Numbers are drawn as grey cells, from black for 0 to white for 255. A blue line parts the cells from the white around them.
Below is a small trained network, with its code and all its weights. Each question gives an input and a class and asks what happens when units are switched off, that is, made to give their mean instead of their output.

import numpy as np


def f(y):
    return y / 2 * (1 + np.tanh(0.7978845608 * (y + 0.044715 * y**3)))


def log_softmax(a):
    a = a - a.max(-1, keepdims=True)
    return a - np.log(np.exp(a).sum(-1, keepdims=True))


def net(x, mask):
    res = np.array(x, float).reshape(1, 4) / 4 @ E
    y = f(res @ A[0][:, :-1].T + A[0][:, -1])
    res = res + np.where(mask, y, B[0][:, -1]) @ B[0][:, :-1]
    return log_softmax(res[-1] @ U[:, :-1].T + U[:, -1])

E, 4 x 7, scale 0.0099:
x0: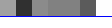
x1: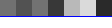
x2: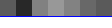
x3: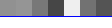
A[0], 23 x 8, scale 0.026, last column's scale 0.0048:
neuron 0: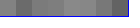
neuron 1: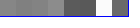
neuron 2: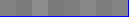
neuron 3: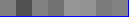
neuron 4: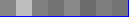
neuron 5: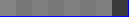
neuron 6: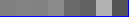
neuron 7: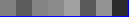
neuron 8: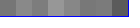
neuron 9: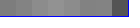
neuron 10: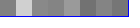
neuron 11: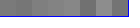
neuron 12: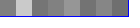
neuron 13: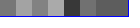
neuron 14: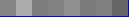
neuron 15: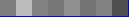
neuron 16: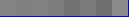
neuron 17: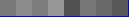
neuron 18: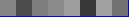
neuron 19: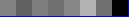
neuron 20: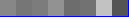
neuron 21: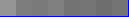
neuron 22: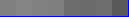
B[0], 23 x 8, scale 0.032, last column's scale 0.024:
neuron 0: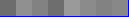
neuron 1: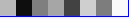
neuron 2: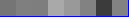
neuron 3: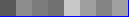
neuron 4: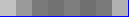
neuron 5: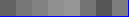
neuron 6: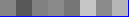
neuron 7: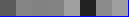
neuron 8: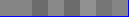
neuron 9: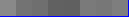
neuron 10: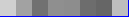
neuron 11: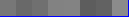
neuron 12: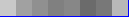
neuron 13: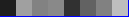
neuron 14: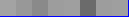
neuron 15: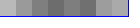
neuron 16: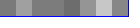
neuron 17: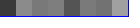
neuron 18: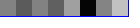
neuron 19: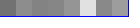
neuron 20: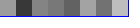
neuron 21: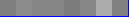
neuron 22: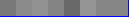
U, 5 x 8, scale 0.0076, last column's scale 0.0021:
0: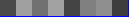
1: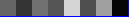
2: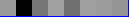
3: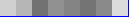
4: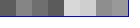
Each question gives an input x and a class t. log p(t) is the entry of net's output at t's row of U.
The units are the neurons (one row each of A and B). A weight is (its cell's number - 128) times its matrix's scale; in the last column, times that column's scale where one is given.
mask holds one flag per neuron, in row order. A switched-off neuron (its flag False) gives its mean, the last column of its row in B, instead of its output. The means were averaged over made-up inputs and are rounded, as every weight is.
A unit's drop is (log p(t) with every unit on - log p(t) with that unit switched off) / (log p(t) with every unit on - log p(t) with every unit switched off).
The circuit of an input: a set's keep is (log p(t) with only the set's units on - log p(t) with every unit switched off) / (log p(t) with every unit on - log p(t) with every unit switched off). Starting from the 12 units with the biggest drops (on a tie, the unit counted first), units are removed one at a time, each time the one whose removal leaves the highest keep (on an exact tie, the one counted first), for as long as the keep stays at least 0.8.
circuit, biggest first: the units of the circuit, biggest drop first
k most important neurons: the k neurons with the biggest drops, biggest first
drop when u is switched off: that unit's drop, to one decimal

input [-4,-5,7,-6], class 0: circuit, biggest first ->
(neuron 13)
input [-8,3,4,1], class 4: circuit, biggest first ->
(neuron 1; neuron 19)
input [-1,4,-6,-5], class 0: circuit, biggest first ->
(neuron 1; neuron 10)
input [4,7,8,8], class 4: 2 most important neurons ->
(neuron 19; neuron 3)
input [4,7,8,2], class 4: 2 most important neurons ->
(neuron 19; neuron 3)
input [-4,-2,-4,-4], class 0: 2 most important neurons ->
(neuron 13; neuron 17)
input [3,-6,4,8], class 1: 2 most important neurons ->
(neuron 18; neuron 7)
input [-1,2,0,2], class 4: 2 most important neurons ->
(neuron 1; neuron 18)
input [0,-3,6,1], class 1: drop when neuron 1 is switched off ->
0.3
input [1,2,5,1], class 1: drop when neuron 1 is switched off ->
0.3
